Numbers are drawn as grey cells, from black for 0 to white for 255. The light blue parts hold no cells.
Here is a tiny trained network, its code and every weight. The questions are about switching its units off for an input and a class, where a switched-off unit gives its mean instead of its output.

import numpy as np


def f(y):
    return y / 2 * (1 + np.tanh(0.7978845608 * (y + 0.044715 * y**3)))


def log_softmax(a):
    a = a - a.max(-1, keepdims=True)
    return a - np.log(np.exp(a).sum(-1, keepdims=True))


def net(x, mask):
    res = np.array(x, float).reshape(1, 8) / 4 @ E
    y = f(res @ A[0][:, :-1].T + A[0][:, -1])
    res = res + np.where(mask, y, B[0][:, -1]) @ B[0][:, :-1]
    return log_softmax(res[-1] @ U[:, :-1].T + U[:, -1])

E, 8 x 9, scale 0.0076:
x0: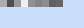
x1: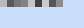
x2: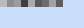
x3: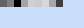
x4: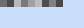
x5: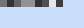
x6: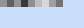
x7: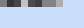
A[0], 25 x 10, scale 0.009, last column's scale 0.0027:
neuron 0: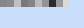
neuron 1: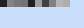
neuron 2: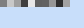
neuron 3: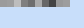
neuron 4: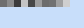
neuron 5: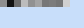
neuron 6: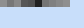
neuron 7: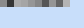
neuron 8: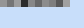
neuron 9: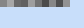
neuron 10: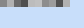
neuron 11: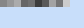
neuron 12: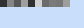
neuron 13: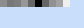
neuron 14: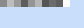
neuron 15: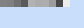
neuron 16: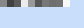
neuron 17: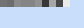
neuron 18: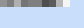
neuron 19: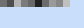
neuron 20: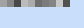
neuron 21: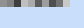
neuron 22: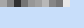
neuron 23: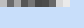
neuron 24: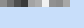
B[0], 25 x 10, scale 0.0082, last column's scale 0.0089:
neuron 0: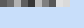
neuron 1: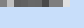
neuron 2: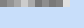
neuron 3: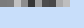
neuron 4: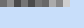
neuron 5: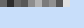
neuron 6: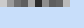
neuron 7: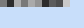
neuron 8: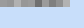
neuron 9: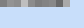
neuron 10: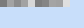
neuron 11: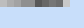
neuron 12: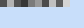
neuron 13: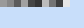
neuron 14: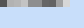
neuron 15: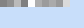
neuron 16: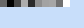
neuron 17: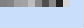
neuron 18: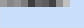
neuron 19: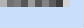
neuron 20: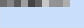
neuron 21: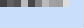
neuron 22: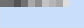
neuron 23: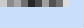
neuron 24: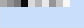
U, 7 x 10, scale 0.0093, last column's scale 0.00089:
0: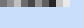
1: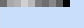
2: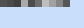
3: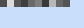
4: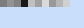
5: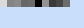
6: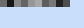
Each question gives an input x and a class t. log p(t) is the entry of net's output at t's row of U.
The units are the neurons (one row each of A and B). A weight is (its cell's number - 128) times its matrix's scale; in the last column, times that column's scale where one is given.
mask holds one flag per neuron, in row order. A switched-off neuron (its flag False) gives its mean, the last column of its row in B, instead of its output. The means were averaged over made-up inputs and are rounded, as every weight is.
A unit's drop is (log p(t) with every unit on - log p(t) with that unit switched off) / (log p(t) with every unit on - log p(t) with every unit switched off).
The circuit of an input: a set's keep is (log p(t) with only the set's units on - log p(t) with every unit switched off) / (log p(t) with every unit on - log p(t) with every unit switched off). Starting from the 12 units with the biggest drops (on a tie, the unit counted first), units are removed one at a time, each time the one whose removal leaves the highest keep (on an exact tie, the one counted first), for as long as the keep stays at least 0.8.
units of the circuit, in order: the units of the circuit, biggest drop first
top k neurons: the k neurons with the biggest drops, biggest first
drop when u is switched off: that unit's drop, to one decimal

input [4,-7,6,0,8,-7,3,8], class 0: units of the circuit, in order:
neuron 0; neuron 3
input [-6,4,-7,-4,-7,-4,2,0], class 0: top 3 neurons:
neuron 0; neuron 19; neuron 3
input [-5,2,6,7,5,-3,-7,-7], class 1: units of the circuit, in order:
neuron 2
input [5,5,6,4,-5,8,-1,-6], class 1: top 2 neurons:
neuron 2; neuron 15
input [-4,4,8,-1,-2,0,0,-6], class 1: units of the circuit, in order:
neuron 2; neuron 14
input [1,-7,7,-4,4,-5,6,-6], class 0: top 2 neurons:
neuron 0; neuron 3
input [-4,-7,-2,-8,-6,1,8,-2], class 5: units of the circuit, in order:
neuron 6; neuron 23
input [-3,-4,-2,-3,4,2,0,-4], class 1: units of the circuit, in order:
neuron 17; neuron 14
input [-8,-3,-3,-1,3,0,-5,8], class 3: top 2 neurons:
neuron 12; neuron 1
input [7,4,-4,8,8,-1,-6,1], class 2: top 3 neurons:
neuron 21; neuron 16; neuron 20
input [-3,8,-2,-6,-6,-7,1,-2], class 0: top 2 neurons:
neuron 0; neuron 3
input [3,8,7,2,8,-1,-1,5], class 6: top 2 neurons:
neuron 7; neuron 5
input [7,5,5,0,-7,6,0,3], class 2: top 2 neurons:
neuron 16; neuron 21
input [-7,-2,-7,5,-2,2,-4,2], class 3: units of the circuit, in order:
neuron 12
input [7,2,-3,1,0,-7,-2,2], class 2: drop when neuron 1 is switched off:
0.0
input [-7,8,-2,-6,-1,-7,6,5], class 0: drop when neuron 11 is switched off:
0.1
